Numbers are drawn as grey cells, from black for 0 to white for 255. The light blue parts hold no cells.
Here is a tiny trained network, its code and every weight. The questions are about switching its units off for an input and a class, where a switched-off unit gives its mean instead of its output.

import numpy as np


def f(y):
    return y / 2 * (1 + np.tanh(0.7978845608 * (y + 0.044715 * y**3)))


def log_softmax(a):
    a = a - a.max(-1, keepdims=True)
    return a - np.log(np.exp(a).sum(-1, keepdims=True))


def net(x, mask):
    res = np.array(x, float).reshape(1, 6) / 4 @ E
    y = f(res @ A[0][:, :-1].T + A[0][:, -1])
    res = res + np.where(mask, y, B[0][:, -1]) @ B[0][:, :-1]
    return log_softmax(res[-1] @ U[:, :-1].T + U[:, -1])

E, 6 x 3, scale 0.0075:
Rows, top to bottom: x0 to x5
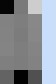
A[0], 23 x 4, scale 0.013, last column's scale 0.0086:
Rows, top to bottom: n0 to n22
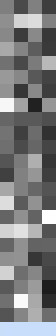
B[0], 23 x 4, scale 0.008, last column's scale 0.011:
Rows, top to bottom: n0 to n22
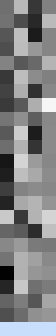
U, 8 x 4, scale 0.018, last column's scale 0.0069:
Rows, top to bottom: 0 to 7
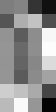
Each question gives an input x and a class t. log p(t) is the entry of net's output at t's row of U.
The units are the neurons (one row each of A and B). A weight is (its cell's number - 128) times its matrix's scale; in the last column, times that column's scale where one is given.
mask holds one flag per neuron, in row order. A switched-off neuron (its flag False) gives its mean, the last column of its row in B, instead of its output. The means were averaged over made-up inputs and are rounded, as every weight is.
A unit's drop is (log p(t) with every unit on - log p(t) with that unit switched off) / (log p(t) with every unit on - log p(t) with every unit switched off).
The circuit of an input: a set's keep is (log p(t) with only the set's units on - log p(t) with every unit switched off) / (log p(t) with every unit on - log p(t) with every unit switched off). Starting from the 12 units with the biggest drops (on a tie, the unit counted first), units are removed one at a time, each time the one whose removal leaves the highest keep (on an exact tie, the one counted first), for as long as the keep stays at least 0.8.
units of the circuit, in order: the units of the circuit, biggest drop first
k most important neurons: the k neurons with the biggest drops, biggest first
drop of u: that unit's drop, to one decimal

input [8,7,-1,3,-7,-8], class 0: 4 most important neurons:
n1, n21, n16, n7
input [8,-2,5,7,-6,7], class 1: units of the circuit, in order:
n12
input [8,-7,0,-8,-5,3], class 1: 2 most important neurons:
n12, n11
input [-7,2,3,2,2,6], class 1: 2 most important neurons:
n14, n7
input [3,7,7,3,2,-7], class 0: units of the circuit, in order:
n1, n16
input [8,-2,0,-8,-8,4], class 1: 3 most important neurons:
n12, n11, n1
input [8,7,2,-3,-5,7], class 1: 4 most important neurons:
n12, n11, n1, n16
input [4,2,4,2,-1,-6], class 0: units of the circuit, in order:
n1, n21
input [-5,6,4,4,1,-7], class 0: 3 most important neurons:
n16, n1, n21
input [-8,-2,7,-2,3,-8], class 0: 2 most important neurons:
n16, n1
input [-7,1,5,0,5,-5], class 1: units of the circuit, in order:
n7, n19
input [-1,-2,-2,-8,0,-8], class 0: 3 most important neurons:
n16, n1, n21
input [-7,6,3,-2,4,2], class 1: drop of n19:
0.1
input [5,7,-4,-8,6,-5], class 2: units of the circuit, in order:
n1
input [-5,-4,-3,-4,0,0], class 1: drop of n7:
0.3
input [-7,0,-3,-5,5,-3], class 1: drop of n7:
0.2
